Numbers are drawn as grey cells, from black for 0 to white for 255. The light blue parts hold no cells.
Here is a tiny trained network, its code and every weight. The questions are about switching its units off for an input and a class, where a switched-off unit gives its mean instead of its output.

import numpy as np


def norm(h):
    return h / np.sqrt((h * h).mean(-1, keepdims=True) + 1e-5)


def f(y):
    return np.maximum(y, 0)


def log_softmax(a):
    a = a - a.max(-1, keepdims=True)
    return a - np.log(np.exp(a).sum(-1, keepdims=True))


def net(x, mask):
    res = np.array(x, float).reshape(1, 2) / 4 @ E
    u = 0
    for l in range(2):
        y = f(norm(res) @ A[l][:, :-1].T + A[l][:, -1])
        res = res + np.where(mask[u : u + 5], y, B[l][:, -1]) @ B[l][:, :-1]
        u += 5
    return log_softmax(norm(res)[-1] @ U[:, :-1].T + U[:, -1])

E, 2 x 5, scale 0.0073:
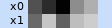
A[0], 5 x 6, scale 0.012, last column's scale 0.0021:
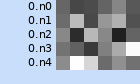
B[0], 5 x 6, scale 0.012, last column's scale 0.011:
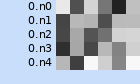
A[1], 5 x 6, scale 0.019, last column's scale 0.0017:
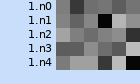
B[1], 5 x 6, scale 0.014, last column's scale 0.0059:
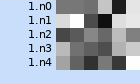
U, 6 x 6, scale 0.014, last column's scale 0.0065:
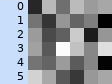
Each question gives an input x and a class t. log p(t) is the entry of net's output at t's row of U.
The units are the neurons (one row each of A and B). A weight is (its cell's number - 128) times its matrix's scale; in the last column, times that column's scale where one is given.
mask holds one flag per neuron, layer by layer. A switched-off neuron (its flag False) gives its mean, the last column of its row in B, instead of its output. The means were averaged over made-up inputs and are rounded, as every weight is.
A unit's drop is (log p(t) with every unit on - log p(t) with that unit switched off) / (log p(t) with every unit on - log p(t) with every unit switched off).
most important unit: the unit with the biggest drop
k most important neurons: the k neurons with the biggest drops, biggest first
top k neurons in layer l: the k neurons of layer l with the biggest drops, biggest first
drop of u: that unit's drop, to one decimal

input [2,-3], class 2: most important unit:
0.n1
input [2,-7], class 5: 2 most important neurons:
[1.n1; 0.n2]
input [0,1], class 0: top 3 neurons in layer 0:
[0.n0; 0.n1; 0.n2]
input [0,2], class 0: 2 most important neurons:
[0.n0; 0.n1]
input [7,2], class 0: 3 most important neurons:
[0.n3; 0.n4; 0.n1]
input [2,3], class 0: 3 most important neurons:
[0.n3; 0.n4; 1.n1]
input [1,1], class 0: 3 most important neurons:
[0.n3; 0.n4; 1.n1]
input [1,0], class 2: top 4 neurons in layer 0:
[0.n0; 0.n2; 0.n4; 0.n3]
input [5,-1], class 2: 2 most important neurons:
[0.n0; 0.n4]
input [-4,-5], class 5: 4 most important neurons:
[0.n3; 0.n2; 0.n0; 1.n4]
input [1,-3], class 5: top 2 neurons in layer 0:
[0.n4; 0.n2]
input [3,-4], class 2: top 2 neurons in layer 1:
[1.n0; 1.n1]
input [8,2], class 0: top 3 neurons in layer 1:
[1.n4; 1.n0; 1.n1]
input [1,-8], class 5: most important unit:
1.n1
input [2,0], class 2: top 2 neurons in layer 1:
[1.n1; 1.n3]
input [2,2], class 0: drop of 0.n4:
0.4
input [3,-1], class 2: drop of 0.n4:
0.2
